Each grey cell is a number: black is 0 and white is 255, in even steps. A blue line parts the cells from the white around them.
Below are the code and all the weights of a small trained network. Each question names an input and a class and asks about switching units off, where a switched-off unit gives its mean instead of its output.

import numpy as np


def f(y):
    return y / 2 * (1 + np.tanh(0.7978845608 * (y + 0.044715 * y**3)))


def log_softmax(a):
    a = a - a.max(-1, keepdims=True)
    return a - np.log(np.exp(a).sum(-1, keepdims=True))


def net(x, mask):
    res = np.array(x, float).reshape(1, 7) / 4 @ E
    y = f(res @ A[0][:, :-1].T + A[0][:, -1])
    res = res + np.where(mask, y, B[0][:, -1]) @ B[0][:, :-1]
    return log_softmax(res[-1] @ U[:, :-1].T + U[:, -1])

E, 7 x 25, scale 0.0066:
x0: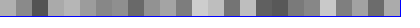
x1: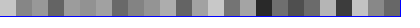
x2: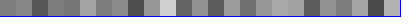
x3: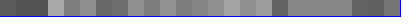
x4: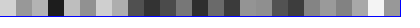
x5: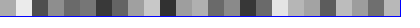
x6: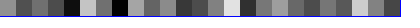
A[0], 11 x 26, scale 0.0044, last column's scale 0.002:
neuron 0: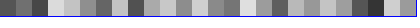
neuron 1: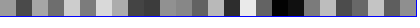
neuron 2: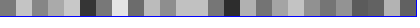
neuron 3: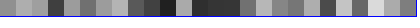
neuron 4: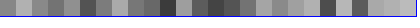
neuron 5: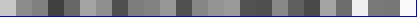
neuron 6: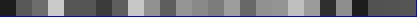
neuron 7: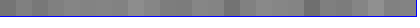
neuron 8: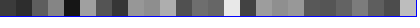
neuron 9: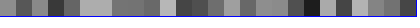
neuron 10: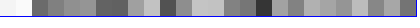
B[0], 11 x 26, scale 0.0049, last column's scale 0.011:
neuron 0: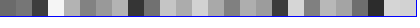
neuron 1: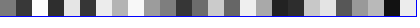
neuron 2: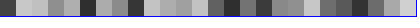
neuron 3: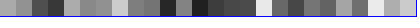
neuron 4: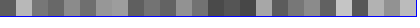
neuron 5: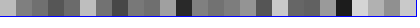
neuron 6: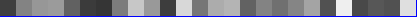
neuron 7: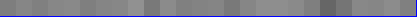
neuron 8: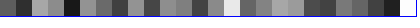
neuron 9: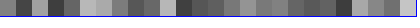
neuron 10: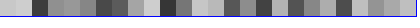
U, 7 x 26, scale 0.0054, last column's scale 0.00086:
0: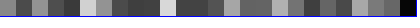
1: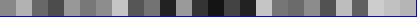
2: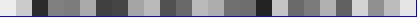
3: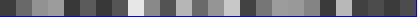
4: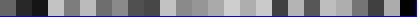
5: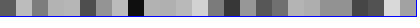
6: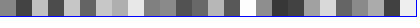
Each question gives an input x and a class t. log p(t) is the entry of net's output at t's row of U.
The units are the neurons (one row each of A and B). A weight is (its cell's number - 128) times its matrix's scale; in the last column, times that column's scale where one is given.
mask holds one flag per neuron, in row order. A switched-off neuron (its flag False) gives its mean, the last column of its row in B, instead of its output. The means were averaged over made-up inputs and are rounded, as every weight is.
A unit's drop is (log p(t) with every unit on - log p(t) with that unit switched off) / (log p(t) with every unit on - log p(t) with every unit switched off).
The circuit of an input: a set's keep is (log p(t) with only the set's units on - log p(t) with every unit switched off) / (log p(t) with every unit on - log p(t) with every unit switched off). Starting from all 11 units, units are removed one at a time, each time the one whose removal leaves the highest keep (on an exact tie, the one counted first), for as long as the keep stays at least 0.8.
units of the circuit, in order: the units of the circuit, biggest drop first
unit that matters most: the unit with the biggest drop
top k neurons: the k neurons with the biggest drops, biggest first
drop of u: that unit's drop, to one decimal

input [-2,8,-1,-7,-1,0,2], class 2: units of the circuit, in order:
neuron 10; neuron 5
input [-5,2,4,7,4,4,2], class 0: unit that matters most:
neuron 6
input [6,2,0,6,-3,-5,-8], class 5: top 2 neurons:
neuron 0; neuron 2
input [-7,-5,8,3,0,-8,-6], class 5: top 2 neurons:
neuron 0; neuron 8
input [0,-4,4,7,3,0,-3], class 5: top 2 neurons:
neuron 0; neuron 8
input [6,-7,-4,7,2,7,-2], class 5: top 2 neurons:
neuron 0; neuron 2
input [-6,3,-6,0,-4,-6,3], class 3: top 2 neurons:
neuron 8; neuron 5
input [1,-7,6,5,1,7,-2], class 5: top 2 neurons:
neuron 0; neuron 2
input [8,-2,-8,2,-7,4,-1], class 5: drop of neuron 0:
0.2
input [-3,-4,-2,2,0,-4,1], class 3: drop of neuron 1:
0.2
